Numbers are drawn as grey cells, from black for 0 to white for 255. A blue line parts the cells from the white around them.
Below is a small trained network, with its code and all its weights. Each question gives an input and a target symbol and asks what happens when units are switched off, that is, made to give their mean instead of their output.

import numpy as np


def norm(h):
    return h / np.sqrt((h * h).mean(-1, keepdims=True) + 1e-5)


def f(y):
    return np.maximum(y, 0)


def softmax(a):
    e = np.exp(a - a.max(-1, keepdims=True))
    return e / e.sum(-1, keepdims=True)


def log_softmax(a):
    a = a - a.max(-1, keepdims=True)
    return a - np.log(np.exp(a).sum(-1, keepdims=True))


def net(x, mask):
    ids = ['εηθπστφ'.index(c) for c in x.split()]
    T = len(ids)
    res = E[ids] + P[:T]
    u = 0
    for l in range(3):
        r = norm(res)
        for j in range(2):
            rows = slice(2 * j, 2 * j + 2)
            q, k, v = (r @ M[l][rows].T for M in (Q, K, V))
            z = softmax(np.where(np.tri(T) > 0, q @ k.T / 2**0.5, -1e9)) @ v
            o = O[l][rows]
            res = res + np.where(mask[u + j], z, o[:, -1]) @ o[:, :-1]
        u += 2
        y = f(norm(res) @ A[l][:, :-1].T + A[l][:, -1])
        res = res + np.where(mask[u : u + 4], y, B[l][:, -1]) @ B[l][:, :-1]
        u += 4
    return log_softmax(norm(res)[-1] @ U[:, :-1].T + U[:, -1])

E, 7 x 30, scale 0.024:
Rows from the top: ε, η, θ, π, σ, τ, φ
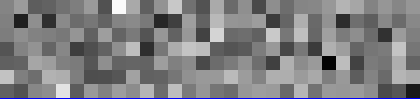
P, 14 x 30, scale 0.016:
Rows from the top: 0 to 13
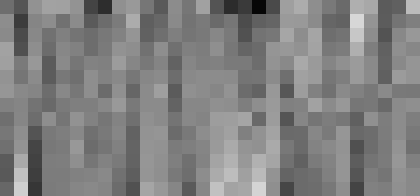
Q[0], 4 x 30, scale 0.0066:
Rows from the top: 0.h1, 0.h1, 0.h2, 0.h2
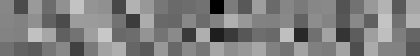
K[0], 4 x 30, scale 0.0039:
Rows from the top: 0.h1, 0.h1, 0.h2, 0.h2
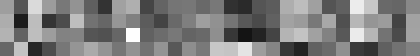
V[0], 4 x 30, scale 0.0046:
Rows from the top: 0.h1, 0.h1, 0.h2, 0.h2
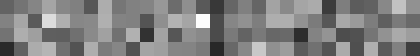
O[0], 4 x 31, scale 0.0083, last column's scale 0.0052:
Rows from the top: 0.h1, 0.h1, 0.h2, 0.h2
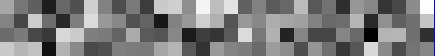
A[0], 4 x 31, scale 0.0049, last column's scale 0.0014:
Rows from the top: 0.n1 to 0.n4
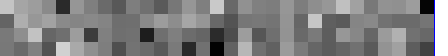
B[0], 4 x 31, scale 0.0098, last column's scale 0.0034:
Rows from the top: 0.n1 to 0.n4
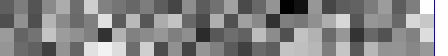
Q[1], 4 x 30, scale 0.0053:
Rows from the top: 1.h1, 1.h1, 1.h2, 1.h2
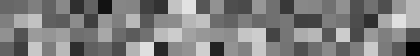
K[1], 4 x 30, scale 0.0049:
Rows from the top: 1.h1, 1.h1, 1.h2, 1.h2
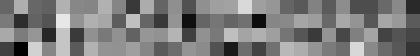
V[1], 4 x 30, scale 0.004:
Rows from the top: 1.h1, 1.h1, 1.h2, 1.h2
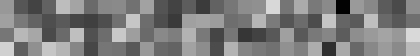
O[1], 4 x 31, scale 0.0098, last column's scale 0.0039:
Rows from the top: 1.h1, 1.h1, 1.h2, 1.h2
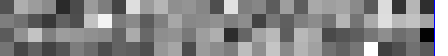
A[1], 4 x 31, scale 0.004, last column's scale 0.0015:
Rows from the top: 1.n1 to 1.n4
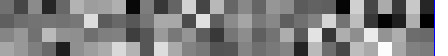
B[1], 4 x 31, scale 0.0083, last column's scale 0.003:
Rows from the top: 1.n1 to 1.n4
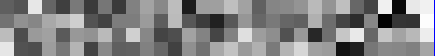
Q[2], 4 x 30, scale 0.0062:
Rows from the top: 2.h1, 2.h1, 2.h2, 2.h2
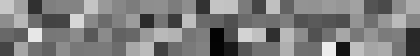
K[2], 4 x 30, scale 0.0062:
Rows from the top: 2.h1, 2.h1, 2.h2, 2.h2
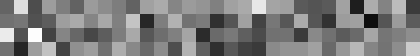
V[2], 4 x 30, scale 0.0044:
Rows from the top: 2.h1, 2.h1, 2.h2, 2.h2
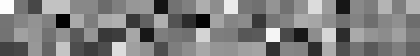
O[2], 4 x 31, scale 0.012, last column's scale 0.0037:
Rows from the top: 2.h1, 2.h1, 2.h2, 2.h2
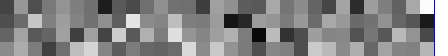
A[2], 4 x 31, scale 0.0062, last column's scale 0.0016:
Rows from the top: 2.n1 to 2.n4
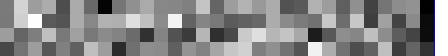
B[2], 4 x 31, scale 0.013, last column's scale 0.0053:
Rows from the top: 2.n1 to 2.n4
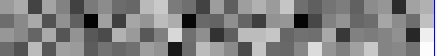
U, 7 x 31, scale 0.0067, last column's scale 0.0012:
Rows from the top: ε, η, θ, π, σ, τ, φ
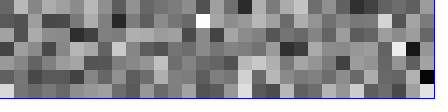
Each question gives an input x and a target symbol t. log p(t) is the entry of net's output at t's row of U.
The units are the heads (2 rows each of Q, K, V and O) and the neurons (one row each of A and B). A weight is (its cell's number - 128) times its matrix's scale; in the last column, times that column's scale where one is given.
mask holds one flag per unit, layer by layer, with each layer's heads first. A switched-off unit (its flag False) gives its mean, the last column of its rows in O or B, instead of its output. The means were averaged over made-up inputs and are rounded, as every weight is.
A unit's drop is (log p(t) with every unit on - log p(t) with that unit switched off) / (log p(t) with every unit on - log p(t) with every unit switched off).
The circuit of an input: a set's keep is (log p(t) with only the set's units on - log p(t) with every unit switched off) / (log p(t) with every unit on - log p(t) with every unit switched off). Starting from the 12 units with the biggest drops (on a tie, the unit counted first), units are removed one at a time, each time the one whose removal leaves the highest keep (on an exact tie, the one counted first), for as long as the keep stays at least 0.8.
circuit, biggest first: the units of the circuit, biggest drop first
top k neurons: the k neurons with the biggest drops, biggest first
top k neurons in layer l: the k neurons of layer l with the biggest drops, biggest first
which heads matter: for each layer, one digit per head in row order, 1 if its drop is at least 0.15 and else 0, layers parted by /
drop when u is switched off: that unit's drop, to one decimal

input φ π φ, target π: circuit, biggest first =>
(2.h2)
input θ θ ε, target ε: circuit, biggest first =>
(1.n4, 2.h1)
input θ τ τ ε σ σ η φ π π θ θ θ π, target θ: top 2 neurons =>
(0.n3, 1.n1)
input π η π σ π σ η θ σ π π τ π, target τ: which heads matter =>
00 / 10 / 01
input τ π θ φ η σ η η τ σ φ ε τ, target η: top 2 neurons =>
(0.n1, 2.n4)
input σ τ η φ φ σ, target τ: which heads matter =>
11 / 01 / 01
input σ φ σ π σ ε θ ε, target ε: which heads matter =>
11 / 00 / 00
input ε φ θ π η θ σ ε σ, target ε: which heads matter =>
00 / 01 / 00
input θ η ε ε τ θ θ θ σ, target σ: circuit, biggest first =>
(0.h2, 2.n3, 2.h2)
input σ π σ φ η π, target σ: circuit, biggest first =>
(0.h2, 1.h1)
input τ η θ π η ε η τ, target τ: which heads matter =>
00 / 00 / 11
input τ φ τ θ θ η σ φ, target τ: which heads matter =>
01 / 00 / 10
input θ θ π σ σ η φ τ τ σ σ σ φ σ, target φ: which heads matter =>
00 / 01 / 00
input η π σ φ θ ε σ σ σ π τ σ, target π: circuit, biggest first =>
(2.h2, 0.h2)
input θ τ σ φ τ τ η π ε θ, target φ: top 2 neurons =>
(0.n3, 1.n1)
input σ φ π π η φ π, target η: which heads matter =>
01 / 10 / 01
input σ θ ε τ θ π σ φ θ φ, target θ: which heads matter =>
01 / 00 / 10
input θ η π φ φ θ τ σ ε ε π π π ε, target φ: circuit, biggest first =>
(2.h1)
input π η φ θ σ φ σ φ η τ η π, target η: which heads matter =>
11 / 10 / 01
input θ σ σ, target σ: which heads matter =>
00 / 00 / 00
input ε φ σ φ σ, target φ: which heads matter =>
00 / 00 / 00
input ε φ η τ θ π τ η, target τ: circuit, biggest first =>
(2.h1)
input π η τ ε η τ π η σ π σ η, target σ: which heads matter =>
10 / 00 / 00
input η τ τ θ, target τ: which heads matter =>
00 / 00 / 01
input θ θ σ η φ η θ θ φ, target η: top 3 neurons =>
(2.n4, 0.n1, 0.n2)
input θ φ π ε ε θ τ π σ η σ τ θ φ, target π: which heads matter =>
10 / 00 / 01
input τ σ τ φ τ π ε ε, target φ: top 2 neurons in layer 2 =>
(2.n4, 2.n3)
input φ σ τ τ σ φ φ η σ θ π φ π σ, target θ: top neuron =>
(1.n3)
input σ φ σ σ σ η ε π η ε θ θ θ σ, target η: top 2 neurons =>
(1.n3, 0.n3)
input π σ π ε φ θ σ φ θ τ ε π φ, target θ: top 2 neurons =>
(2.n2, 0.n2)
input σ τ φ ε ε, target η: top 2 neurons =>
(0.n1, 1.n1)
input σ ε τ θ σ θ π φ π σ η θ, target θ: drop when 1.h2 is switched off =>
0.0
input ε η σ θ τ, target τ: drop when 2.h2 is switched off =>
0.1
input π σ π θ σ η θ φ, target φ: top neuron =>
(0.n2)
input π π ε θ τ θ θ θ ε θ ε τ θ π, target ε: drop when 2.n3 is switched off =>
0.1
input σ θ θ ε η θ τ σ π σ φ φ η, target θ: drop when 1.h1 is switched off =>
0.2
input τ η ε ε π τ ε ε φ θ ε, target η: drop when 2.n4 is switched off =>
0.1
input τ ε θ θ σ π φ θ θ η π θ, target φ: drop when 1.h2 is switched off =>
0.3
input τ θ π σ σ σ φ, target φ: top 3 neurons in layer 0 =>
(0.n1, 0.n2, 0.n3)
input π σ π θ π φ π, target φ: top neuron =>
(2.n1)
